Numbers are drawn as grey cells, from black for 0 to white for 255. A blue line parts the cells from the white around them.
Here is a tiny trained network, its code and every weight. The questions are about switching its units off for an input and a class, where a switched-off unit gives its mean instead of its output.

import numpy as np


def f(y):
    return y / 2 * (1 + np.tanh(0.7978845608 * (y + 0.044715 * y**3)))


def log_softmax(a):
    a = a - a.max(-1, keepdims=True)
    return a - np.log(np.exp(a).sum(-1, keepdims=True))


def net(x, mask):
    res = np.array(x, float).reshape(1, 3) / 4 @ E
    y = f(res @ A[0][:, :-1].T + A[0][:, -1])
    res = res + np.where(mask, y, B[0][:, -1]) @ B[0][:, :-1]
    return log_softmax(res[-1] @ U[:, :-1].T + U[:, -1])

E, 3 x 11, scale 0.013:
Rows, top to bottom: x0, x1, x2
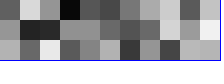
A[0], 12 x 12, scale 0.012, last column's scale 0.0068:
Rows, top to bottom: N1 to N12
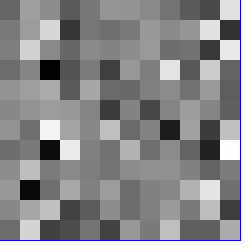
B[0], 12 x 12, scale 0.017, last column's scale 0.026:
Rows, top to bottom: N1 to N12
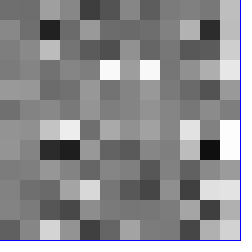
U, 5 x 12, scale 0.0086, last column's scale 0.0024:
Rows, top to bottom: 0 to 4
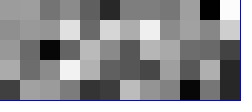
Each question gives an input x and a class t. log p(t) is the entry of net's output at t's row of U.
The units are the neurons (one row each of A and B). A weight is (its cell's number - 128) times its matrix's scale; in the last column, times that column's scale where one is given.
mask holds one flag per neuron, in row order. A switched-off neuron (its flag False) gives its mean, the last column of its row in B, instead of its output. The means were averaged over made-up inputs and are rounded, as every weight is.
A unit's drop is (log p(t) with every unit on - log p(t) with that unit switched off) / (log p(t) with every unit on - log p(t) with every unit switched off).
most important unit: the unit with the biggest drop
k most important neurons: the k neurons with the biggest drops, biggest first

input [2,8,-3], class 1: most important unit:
N4
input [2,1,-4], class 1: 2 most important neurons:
(N4, N3)
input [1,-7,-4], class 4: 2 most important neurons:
(N12, N2)
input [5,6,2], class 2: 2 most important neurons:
(N7, N2)
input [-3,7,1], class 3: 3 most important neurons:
(N10, N8, N2)
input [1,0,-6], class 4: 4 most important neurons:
(N12, N7, N2, N4)
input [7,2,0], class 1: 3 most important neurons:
(N4, N8, N12)
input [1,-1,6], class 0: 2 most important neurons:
(N4, N2)
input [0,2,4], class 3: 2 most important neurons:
(N8, N4)
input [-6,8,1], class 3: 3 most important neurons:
(N10, N2, N11)
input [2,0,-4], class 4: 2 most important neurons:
(N7, N12)
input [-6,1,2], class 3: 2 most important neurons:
(N4, N10)
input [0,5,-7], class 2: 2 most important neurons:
(N8, N7)
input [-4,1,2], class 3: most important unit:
N4
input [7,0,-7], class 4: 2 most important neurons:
(N12, N7)
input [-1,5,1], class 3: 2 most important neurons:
(N8, N10)
